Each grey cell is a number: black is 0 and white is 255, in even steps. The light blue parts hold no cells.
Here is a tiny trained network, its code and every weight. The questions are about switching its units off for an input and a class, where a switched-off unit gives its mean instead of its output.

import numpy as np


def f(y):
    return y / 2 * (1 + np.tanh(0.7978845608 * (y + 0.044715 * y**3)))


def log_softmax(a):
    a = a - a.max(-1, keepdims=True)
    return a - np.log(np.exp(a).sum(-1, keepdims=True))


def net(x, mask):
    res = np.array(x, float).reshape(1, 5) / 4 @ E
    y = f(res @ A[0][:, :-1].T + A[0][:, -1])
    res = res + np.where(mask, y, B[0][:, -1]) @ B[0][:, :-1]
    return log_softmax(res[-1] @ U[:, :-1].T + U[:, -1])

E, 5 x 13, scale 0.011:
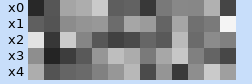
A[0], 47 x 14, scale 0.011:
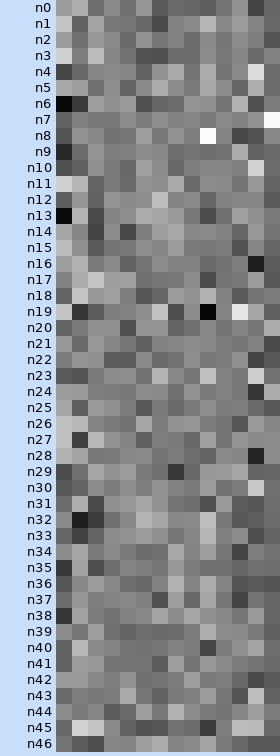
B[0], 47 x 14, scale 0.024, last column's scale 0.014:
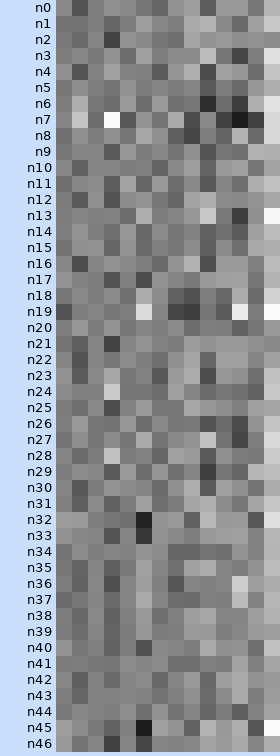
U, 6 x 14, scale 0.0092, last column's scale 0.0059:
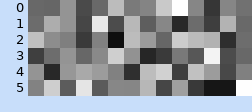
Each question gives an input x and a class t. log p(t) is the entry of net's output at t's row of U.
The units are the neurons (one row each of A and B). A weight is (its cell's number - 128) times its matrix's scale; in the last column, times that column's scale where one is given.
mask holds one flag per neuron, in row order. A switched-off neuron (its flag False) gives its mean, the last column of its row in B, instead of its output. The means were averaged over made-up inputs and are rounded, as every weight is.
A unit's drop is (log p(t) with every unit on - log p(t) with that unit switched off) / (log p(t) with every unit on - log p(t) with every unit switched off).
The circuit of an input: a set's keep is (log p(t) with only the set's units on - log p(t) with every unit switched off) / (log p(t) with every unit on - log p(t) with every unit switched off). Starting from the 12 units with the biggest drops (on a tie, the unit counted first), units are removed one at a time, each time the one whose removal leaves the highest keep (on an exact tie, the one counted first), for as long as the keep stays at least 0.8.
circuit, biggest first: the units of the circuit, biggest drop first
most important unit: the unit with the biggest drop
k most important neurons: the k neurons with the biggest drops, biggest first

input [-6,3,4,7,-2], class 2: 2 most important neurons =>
n32; n6
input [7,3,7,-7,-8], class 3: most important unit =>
n18
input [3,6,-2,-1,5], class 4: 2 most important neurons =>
n23; n4
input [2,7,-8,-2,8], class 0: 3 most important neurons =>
n13; n12; n8
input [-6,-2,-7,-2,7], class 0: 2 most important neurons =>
n13; n31
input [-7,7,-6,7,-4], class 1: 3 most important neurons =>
n14; n45; n5
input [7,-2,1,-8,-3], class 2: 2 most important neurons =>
n45; n17
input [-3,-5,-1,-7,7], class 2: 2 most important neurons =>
n45; n40
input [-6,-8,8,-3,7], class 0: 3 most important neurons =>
n3; n1; n27
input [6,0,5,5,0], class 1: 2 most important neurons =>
n6; n29
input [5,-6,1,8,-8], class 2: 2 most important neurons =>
n32; n33
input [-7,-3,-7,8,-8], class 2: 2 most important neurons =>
n32; n46
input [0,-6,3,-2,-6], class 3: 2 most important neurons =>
n18; n8
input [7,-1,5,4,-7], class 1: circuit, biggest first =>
n6
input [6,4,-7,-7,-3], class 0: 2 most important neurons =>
n13; n32
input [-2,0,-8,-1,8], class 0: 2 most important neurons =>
n13; n31
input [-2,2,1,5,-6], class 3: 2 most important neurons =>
n8; n45
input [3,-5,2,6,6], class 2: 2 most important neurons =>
n32; n33
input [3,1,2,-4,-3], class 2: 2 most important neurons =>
n45; n19
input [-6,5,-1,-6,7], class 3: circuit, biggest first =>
n19
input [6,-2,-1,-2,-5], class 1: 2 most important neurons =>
n6; n19
